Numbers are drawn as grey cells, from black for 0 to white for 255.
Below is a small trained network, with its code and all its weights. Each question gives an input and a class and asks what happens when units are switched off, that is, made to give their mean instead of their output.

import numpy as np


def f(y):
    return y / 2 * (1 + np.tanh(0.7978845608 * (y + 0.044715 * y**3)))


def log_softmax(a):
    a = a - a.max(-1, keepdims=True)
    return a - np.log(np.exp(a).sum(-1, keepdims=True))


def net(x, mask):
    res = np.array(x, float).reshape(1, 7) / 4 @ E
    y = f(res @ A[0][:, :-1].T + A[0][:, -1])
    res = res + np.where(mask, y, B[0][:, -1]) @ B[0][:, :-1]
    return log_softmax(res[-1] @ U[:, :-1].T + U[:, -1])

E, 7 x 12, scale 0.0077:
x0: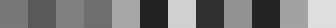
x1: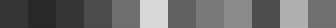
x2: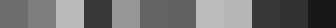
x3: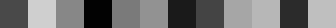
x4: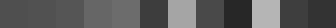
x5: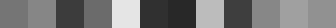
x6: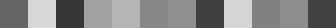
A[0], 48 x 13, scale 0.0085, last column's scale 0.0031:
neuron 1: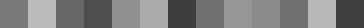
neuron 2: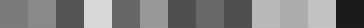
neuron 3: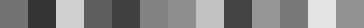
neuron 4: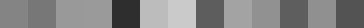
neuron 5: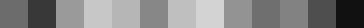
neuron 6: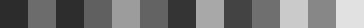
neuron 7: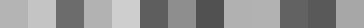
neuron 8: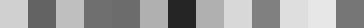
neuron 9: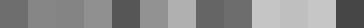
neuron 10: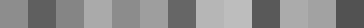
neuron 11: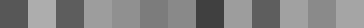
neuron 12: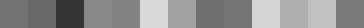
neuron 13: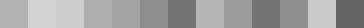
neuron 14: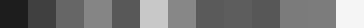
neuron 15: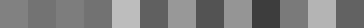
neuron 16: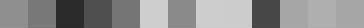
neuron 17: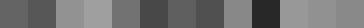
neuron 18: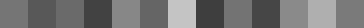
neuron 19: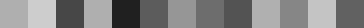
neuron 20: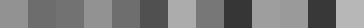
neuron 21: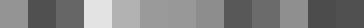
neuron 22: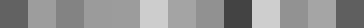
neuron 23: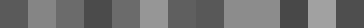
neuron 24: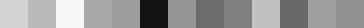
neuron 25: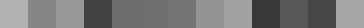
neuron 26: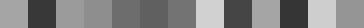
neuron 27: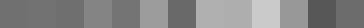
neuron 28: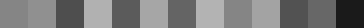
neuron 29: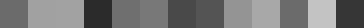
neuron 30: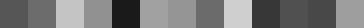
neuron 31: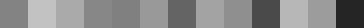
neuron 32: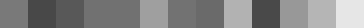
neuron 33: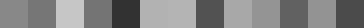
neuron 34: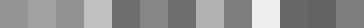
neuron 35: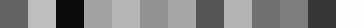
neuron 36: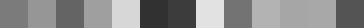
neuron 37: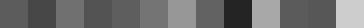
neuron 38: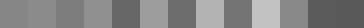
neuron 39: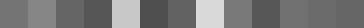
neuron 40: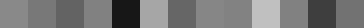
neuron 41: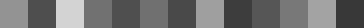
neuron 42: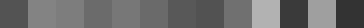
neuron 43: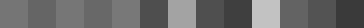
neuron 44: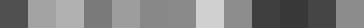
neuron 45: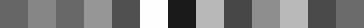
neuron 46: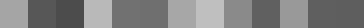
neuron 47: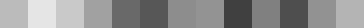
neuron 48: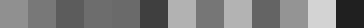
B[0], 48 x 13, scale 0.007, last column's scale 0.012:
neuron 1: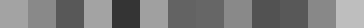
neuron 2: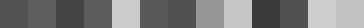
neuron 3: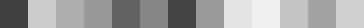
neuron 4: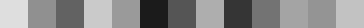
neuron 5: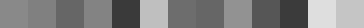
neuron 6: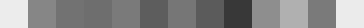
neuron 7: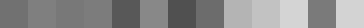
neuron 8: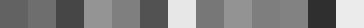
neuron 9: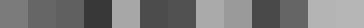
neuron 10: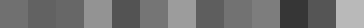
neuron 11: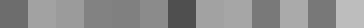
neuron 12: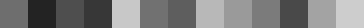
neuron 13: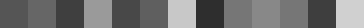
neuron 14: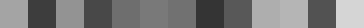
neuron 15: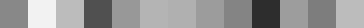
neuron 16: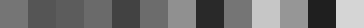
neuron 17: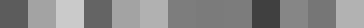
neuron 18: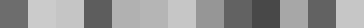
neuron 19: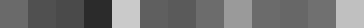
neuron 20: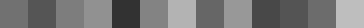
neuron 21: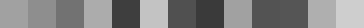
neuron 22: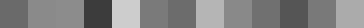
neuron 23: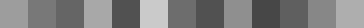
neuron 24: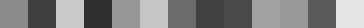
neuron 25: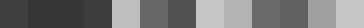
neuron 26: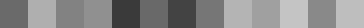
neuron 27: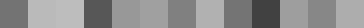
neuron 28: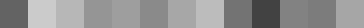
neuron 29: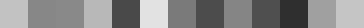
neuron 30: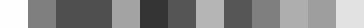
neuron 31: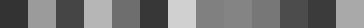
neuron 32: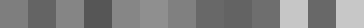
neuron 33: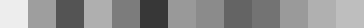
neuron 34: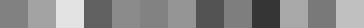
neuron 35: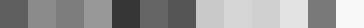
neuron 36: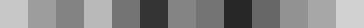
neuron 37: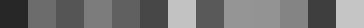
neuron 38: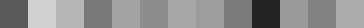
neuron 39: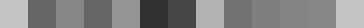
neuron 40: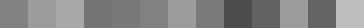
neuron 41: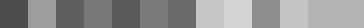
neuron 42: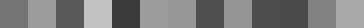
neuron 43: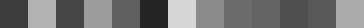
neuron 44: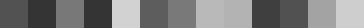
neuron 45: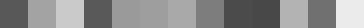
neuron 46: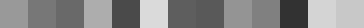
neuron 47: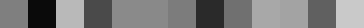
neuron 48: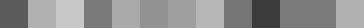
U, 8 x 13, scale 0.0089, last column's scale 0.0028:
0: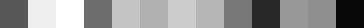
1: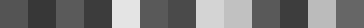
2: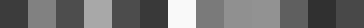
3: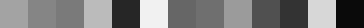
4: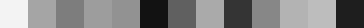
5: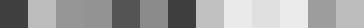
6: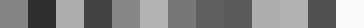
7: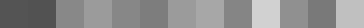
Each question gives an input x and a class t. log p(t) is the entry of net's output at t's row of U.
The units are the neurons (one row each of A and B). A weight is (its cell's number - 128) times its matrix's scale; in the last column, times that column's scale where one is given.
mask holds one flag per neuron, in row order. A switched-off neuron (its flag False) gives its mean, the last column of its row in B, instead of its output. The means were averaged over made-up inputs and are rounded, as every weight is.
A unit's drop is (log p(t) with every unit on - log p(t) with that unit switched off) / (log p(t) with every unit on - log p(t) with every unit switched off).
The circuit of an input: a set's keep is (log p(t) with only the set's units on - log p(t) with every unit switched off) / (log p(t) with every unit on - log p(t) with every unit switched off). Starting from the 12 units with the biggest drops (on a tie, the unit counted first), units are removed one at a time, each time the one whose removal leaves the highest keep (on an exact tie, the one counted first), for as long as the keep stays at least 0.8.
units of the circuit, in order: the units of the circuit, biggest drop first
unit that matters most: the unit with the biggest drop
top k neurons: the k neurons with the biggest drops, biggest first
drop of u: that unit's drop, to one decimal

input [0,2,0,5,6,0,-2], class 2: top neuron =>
[neuron 37]
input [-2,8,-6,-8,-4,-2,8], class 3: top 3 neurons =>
[neuron 21; neuron 46; neuron 5]
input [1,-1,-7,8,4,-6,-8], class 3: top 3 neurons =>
[neuron 29; neuron 42; neuron 23]
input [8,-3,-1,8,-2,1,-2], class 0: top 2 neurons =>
[neuron 18; neuron 15]
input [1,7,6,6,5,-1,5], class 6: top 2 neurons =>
[neuron 14; neuron 2]
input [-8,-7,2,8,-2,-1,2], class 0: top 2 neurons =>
[neuron 34; neuron 38]
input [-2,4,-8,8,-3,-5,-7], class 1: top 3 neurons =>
[neuron 12; neuron 9; neuron 2]
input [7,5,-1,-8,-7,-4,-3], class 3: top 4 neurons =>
[neuron 46; neuron 5; neuron 21; neuron 10]
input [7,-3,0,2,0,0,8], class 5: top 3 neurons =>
[neuron 35; neuron 7; neuron 45]
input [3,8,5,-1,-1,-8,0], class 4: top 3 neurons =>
[neuron 30; neuron 4; neuron 33]
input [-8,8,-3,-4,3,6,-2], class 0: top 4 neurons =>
[neuron 45; neuron 38; neuron 28; neuron 27]
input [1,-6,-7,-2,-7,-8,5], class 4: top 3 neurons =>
[neuron 4; neuron 33; neuron 44]
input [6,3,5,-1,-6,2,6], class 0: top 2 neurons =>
[neuron 15; neuron 17]
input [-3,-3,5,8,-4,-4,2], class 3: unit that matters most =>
neuron 29
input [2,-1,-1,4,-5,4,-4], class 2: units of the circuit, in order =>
[neuron 8; neuron 13]
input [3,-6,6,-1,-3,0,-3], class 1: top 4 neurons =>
[neuron 25; neuron 44; neuron 16; neuron 14]
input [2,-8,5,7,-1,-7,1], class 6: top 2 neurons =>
[neuron 24; neuron 47]
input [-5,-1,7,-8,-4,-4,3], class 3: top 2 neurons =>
[neuron 5; neuron 46]
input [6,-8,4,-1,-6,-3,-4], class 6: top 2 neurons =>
[neuron 24; neuron 47]
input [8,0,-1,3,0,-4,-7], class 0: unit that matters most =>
neuron 18
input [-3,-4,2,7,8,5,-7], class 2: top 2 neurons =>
[neuron 37; neuron 43]
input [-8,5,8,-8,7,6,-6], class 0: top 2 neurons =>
[neuron 45; neuron 38]
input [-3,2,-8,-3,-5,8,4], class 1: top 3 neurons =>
[neuron 2; neuron 12; neuron 22]
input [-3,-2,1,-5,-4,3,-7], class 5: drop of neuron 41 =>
0.1
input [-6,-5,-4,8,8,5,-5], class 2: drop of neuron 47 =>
0.1
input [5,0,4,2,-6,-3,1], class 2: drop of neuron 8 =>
0.3
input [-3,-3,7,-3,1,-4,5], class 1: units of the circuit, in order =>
[neuron 44]
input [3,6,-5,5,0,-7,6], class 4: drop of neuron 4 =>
0.4
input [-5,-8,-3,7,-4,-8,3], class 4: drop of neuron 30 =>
0.3
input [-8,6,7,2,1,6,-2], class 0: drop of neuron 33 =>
0.0
